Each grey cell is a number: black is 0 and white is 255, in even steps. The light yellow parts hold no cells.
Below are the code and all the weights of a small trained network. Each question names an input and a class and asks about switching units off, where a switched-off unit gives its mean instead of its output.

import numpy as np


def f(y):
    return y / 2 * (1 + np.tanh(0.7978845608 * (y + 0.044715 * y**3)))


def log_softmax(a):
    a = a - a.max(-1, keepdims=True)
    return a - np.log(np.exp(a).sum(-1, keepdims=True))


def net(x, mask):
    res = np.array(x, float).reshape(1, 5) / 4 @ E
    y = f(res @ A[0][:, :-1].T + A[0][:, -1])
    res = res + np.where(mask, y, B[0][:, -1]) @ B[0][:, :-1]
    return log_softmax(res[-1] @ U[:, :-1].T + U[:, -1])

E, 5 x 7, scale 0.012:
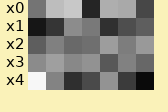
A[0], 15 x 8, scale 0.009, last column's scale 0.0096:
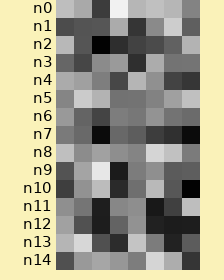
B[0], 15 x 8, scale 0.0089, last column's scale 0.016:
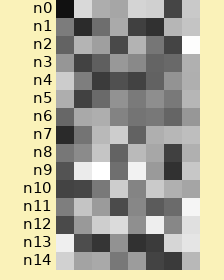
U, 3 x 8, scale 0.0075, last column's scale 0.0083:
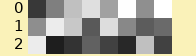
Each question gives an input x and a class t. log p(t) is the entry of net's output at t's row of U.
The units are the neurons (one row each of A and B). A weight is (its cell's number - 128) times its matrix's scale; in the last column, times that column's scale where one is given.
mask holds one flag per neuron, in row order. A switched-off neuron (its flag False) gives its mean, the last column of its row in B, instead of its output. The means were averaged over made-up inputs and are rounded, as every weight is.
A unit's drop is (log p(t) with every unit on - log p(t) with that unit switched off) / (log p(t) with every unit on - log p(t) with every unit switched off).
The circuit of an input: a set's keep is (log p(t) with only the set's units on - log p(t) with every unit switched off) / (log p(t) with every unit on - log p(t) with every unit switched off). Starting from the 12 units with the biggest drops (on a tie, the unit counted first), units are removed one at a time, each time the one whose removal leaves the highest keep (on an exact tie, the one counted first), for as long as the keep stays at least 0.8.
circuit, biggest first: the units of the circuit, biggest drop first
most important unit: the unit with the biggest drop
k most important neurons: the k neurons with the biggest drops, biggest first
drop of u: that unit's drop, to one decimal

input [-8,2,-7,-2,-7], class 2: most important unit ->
n1
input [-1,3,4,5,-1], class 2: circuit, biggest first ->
[n12 n0]
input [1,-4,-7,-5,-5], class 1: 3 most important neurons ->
[n12 n14 n7]
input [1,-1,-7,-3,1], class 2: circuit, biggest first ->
[n9 n0]
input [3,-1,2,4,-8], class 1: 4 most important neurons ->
[n14 n12 n7 n9]
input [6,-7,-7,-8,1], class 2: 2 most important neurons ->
[n13 n4]
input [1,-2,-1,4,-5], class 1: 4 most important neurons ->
[n12 n14 n7 n10]
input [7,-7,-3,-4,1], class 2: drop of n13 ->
0.8
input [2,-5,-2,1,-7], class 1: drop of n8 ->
0.1
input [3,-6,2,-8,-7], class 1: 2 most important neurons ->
[n14 n12]
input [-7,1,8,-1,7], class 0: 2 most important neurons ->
[n12 n7]
